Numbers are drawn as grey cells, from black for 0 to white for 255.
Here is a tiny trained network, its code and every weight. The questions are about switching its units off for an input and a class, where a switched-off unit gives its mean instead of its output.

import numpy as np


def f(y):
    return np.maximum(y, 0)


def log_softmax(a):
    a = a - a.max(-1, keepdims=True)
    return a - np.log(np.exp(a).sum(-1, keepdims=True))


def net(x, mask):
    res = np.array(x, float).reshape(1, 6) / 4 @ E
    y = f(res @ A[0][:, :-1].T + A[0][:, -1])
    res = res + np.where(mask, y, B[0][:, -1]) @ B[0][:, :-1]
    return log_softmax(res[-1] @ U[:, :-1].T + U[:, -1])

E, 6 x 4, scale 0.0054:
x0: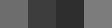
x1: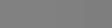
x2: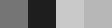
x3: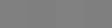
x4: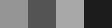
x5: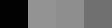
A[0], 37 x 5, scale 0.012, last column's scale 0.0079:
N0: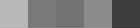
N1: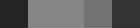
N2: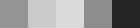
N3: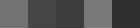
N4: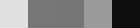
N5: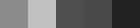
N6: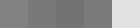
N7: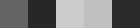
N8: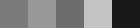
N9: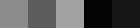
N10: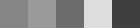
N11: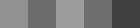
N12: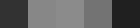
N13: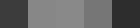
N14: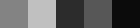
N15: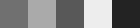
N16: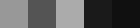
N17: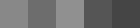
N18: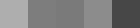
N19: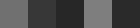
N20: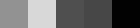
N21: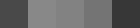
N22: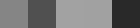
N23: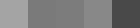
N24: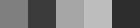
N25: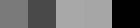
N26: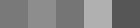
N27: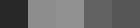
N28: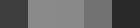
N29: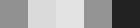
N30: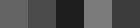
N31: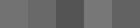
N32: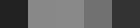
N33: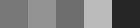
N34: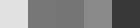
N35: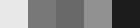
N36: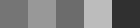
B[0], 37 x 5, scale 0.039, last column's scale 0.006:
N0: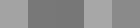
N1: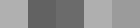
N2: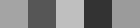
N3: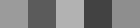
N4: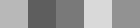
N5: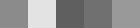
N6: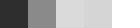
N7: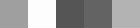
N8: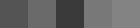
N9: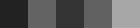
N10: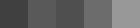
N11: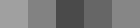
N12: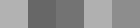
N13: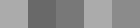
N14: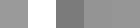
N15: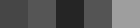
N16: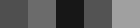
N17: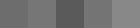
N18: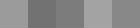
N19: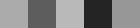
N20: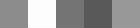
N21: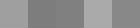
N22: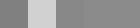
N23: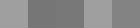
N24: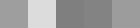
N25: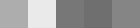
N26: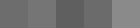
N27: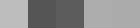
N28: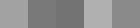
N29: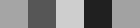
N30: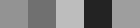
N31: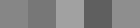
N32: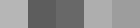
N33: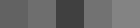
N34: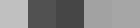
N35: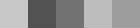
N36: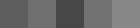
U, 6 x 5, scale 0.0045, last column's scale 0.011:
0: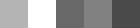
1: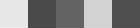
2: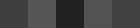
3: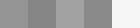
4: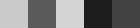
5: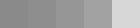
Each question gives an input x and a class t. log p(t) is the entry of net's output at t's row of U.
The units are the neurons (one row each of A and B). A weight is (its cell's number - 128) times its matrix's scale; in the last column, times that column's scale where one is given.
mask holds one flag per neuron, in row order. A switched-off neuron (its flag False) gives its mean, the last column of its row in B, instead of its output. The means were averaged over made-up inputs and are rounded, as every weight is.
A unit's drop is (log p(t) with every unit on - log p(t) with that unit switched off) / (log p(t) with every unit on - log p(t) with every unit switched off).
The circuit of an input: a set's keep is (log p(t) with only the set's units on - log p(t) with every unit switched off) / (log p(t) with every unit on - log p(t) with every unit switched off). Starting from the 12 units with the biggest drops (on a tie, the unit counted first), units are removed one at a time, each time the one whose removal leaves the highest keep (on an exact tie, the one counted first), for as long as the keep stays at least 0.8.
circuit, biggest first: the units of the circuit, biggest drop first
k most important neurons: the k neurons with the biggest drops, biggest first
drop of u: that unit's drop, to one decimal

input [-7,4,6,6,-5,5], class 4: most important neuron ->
N29
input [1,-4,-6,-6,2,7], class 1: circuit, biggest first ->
N27, N32
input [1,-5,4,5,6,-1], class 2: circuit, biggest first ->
N16, N9
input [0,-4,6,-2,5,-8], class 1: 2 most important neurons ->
N34, N35
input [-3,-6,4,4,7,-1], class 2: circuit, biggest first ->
N16, N9
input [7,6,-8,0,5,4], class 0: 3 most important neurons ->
N14, N5, N20
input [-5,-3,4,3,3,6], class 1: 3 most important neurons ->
N27, N32, N1
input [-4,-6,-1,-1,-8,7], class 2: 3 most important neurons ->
N15, N10, N36
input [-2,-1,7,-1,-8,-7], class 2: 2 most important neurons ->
N10, N15
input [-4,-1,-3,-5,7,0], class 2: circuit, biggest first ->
N9, N16
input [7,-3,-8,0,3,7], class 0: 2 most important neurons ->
N14, N5
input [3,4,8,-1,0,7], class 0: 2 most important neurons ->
N7, N24
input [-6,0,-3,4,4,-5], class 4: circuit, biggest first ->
N29, N2
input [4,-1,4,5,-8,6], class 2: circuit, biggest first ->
N15
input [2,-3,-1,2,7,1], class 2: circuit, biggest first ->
N9, N16
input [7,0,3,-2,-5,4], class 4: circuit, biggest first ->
N30, N19
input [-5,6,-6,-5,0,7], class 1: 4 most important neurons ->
N27, N32, N1, N7
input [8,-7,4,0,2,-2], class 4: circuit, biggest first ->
N19, N30
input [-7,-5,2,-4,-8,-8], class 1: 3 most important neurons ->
N4, N35, N34
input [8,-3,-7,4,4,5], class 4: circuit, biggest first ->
N30
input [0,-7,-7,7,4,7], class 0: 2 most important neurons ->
N20, N5
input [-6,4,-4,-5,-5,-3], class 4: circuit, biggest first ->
N29, N2
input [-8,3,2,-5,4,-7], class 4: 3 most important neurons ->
N29, N2, N27
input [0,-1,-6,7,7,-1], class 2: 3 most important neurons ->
N9, N16, N7
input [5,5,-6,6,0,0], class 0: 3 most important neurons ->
N14, N5, N20
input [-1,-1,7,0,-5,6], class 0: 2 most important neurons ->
N7, N24
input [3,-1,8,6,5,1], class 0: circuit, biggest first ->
N7
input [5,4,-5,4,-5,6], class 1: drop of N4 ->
-0.1
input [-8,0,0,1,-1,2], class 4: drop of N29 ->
0.2
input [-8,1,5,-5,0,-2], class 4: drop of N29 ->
0.3
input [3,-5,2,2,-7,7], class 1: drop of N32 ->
0.2
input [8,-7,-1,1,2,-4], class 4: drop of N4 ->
0.0
